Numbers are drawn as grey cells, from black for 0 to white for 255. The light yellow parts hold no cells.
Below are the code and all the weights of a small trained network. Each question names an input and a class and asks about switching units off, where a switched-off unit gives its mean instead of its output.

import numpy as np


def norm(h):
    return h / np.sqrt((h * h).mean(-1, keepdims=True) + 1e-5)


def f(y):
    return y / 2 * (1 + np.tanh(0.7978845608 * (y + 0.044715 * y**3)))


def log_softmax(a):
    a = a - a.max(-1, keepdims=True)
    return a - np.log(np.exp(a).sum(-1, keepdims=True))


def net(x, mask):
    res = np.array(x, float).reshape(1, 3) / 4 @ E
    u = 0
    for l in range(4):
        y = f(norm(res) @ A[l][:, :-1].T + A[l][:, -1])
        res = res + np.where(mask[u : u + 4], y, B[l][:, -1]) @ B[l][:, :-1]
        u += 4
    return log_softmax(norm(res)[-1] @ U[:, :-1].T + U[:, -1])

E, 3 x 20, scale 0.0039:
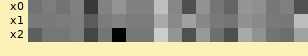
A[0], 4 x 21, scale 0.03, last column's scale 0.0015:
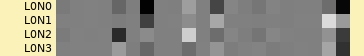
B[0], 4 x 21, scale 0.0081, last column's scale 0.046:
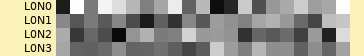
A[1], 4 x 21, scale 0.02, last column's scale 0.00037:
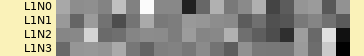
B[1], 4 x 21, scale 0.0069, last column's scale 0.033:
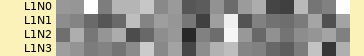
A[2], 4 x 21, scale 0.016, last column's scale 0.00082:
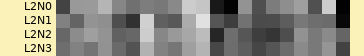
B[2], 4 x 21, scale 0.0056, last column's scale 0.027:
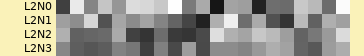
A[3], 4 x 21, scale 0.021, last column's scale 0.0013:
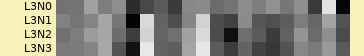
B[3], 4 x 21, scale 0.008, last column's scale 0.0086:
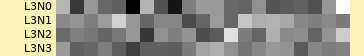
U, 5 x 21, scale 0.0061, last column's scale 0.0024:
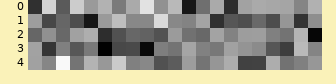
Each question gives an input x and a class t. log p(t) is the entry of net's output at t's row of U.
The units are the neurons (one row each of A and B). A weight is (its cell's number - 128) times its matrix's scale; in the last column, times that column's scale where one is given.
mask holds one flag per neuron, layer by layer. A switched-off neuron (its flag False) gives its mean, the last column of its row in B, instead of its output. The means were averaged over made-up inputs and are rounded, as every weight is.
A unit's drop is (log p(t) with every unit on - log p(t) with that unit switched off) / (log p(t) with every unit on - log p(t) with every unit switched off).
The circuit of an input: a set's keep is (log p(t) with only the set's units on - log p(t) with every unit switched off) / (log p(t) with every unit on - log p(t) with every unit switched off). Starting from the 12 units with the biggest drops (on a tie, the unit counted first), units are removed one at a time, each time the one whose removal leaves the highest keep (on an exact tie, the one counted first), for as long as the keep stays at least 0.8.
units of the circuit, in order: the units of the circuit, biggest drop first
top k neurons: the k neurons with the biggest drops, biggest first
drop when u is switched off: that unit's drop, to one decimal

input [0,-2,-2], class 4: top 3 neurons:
[L0N2, L0N0, L0N1]
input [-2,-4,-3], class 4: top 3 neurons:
[L0N1, L0N2, L0N0]
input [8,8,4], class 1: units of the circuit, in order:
[L0N2]
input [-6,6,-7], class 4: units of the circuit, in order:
[L0N2, L0N0]
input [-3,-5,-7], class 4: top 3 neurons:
[L0N1, L0N0, L0N2]
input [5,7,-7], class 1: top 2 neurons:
[L0N0, L1N1]
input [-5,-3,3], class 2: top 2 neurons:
[L0N3, L0N1]
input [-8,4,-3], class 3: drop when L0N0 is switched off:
0.4
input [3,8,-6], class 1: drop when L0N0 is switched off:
1.2
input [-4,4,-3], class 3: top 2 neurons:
[L0N0, L0N2]
